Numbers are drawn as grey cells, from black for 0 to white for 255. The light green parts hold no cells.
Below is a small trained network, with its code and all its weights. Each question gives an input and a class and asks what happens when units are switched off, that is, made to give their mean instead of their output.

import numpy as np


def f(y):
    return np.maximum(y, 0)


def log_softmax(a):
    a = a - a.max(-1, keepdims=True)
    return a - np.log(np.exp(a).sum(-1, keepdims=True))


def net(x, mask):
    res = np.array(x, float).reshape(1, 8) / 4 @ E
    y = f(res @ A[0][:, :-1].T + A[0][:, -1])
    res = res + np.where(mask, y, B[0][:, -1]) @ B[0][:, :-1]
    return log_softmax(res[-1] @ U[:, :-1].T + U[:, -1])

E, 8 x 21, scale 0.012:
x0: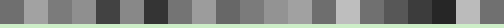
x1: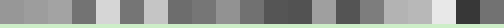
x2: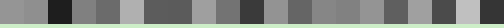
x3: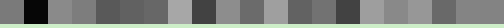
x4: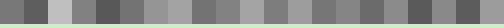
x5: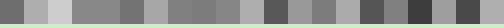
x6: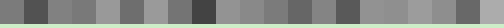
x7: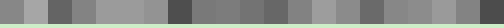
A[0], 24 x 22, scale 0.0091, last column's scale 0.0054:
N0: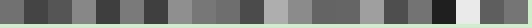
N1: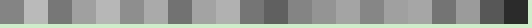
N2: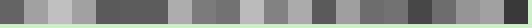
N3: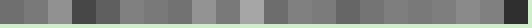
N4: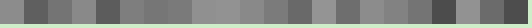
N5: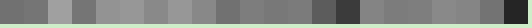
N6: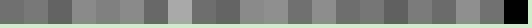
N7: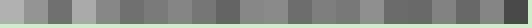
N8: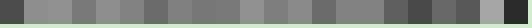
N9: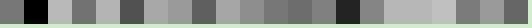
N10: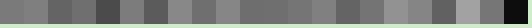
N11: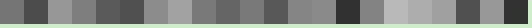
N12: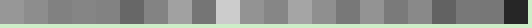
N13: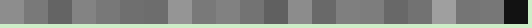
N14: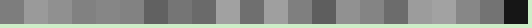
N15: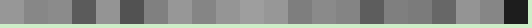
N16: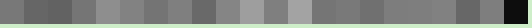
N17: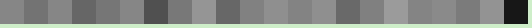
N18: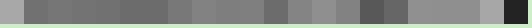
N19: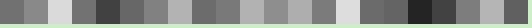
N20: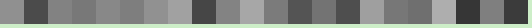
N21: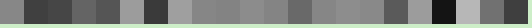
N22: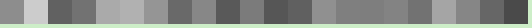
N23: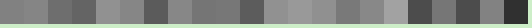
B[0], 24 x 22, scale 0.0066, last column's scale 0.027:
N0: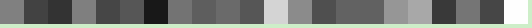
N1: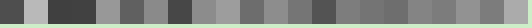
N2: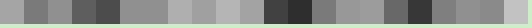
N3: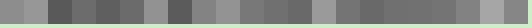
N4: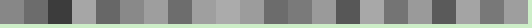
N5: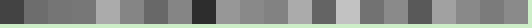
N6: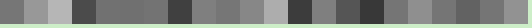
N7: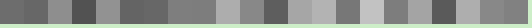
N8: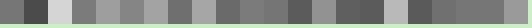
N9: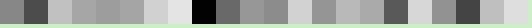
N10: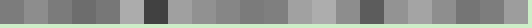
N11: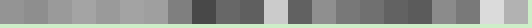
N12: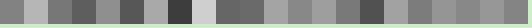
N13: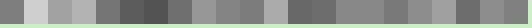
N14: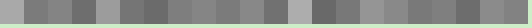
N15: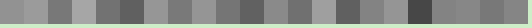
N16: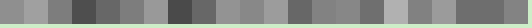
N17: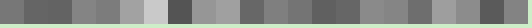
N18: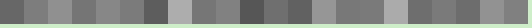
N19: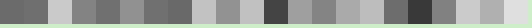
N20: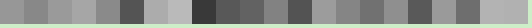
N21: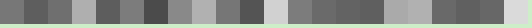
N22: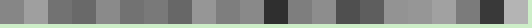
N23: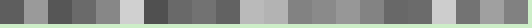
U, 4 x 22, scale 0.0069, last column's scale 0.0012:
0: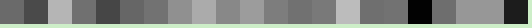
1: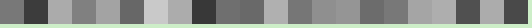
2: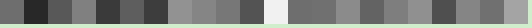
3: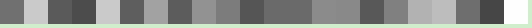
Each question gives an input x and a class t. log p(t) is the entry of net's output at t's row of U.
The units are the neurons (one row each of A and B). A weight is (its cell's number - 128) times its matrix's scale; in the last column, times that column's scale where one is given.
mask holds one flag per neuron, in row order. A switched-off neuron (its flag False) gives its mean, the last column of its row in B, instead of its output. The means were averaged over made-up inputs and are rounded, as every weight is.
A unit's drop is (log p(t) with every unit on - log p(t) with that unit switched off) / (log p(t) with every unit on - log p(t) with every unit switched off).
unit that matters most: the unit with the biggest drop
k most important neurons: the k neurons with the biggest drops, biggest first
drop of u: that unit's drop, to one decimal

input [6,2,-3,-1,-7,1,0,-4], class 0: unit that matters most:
N0
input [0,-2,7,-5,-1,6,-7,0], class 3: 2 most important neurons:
N22, N1
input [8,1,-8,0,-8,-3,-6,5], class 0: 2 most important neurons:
N0, N21
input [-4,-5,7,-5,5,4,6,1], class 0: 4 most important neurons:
N0, N9, N21, N1
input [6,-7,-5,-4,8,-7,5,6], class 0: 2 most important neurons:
N19, N2
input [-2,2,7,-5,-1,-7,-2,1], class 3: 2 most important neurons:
N22, N1
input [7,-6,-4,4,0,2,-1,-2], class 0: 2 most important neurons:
N19, N2
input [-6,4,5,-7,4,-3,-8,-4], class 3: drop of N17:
0.0
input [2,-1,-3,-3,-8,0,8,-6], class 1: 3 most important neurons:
N0, N19, N21
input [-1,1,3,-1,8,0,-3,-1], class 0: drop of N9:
0.2
